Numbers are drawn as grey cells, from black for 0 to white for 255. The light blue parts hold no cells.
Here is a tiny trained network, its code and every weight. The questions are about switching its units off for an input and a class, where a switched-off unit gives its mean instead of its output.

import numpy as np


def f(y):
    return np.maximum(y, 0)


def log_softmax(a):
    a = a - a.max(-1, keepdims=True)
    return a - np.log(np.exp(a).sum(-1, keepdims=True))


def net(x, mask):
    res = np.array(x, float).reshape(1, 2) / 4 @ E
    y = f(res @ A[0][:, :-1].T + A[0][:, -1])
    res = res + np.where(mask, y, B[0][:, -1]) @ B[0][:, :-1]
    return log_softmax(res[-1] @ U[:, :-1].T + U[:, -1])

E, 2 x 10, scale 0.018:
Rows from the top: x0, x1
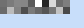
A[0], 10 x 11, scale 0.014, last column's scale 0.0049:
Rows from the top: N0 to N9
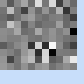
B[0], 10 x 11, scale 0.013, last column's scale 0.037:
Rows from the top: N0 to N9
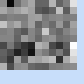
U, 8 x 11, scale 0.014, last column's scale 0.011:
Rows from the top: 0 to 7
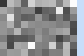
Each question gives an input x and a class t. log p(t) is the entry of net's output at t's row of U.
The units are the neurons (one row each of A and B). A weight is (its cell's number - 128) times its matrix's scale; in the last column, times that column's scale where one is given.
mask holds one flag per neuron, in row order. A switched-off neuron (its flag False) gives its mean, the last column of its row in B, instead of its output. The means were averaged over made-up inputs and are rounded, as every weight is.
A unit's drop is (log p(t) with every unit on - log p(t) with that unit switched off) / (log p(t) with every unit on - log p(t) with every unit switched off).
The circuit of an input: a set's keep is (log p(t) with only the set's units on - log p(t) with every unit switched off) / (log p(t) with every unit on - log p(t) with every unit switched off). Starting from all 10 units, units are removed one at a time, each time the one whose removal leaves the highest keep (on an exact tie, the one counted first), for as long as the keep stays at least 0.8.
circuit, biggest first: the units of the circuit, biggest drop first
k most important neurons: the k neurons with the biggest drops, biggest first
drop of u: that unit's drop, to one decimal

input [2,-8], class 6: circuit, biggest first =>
[N7 N6]
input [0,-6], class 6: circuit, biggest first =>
[N6]
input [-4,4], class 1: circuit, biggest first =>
[N6 N1]
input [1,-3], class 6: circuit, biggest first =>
[N7 N6]
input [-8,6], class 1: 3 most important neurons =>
[N1 N6 N3]
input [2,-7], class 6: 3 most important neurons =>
[N7 N6 N0]
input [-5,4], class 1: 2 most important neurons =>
[N6 N1]
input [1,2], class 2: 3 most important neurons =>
[N0 N8 N7]
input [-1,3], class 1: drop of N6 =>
0.2
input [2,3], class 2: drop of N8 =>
0.3
